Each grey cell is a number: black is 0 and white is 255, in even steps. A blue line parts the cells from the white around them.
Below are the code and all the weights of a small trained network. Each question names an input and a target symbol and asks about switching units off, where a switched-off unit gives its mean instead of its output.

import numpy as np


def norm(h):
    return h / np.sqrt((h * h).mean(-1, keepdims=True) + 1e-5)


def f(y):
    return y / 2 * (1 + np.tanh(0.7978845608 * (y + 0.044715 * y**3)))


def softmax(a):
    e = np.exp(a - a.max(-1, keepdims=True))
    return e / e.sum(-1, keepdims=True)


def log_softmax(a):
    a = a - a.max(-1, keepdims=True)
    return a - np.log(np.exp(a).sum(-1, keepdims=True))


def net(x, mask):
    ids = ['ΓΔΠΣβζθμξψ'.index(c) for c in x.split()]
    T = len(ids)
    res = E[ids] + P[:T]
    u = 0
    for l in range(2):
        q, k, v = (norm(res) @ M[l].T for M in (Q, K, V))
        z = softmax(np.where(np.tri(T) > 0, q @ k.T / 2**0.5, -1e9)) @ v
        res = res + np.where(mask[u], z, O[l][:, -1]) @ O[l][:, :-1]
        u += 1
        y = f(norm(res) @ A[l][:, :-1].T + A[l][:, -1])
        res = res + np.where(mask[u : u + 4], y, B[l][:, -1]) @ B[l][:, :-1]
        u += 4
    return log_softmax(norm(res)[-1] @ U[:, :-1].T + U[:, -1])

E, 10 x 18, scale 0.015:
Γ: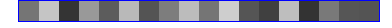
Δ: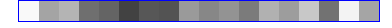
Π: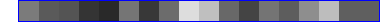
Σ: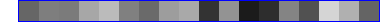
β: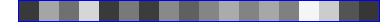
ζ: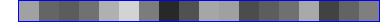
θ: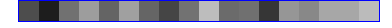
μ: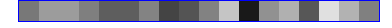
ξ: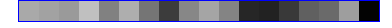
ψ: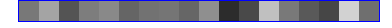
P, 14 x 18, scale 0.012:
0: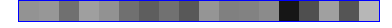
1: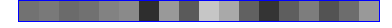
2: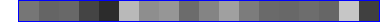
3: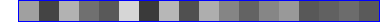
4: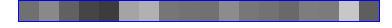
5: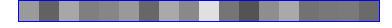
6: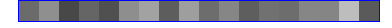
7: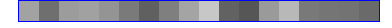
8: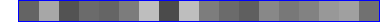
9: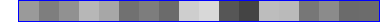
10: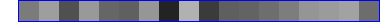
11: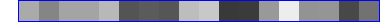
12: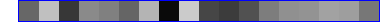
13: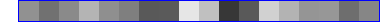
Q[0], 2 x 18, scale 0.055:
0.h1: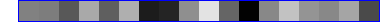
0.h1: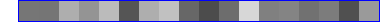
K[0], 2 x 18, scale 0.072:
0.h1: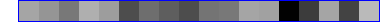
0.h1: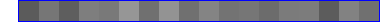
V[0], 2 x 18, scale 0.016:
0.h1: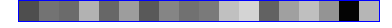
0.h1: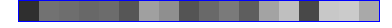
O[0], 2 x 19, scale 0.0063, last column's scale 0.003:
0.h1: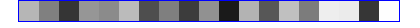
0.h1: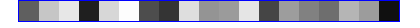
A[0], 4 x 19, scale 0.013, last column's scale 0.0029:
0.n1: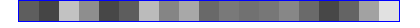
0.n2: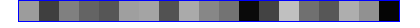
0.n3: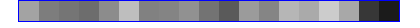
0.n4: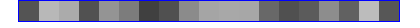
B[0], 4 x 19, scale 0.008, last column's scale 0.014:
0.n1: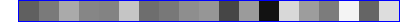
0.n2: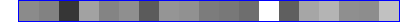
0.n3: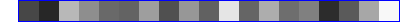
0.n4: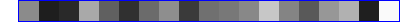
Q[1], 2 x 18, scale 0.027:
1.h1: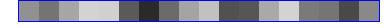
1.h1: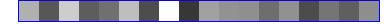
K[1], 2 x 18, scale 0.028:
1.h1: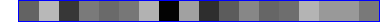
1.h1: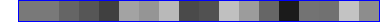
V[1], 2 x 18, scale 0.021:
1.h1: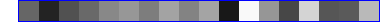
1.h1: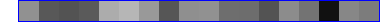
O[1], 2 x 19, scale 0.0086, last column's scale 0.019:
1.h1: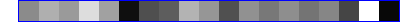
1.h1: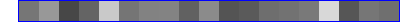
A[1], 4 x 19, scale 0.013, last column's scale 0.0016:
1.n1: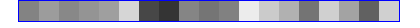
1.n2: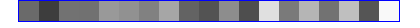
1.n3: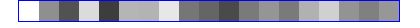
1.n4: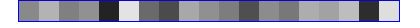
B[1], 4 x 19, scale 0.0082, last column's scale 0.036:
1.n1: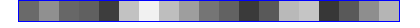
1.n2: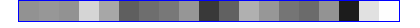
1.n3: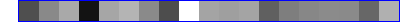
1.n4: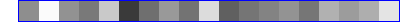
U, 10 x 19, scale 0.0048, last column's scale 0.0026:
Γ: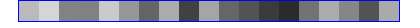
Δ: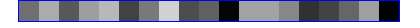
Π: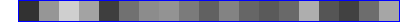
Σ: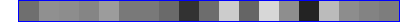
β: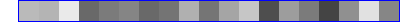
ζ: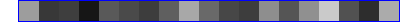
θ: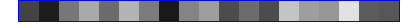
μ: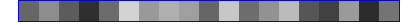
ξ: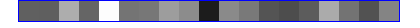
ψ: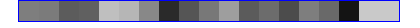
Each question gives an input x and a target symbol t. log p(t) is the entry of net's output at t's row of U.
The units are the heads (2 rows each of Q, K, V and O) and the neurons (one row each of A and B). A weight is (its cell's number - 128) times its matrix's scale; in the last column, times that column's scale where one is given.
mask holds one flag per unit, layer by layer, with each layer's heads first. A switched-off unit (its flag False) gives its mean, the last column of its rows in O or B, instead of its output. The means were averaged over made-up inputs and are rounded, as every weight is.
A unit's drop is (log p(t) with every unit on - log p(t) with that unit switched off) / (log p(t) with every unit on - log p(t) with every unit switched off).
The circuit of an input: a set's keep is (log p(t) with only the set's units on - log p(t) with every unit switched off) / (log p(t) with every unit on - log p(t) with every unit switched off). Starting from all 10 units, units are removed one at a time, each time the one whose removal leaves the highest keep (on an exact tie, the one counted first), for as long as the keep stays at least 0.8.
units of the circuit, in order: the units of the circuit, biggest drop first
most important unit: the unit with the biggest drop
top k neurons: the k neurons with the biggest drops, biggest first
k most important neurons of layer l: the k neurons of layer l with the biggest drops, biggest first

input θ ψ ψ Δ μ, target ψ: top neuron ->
[0.n3]
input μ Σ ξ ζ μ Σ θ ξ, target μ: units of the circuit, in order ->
[0.h1, 1.n1, 0.n4]
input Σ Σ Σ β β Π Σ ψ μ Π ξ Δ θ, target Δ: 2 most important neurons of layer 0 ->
[0.n4, 0.n2]
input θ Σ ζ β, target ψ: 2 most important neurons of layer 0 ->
[0.n3, 0.n1]
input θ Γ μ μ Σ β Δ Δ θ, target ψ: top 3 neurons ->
[0.n3, 0.n1, 0.n4]
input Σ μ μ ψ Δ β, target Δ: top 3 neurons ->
[0.n4, 0.n3, 1.n3]
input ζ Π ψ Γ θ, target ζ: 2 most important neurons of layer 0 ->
[0.n1, 0.n3]
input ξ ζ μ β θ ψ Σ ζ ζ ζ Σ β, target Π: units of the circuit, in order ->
[0.h1, 0.n4, 0.n1]
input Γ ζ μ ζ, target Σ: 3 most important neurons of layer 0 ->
[0.n3, 0.n1, 0.n2]
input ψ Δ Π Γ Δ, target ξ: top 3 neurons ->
[0.n1, 0.n4, 1.n1]
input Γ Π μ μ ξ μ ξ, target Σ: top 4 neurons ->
[0.n3, 1.n1, 1.n4, 0.n1]
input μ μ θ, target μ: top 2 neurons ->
[1.n1, 0.n4]
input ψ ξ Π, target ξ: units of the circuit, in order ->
[0.h1, 1.h1, 0.n1, 1.n1]
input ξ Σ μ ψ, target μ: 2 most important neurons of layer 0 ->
[0.n3, 0.n1]
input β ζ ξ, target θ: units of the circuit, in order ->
[0.h1]
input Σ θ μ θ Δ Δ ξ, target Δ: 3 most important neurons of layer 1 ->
[1.n3, 1.n2, 1.n1]
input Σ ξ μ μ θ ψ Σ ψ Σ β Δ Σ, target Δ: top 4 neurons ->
[0.n4, 1.n3, 0.n3, 1.n2]
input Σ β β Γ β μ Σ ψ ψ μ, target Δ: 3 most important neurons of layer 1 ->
[1.n3, 1.n1, 1.n2]
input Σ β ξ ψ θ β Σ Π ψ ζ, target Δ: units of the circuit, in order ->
[0.n4, 0.h1, 0.n3, 1.n3]
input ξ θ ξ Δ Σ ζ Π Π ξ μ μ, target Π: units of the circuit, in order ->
[0.h1]
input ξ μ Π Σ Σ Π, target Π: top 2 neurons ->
[1.n2, 0.n4]
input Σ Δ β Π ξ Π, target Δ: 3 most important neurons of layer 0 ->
[0.n4, 0.n2, 0.n3]
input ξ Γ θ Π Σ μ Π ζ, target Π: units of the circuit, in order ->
[0.h1, 0.n1]
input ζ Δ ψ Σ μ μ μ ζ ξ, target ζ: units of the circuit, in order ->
[0.h1, 1.n3]
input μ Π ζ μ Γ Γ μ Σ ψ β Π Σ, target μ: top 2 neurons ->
[1.n1, 1.n2]
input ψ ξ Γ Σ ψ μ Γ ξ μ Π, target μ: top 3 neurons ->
[0.n1, 0.n3, 0.n4]
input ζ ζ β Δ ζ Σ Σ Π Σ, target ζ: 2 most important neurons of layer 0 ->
[0.n1, 0.n3]
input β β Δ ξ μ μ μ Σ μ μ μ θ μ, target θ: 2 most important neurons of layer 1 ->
[1.n2, 1.n4]
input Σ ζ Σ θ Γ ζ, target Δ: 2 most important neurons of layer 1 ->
[1.n2, 1.n3]
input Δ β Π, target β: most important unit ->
1.h1
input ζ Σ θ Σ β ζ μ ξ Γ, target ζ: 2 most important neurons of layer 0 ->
[0.n1, 0.n3]
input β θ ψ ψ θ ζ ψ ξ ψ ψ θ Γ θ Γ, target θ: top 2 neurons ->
[1.n2, 0.n3]
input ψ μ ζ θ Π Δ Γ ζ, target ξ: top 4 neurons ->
[0.n1, 1.n1, 0.n4, 0.n3]
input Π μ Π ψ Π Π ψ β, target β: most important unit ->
0.n3
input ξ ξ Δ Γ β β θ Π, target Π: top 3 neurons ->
[1.n4, 0.n4, 0.n2]
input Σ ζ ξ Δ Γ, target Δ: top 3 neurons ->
[0.n4, 1.n3, 0.n3]
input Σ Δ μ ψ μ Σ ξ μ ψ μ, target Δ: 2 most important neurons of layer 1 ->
[1.n3, 1.n1]
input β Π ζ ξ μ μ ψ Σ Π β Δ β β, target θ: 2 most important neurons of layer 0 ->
[0.n2, 0.n3]
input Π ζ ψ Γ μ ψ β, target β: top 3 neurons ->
[0.n3, 0.n4, 1.n3]
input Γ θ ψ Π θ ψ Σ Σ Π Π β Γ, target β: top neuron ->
[0.n4]
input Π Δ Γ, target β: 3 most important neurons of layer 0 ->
[0.n3, 0.n4, 0.n1]
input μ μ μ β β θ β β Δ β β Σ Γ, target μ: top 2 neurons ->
[1.n1, 0.n4]
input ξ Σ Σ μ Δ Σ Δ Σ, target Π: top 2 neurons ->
[1.n4, 0.n4]
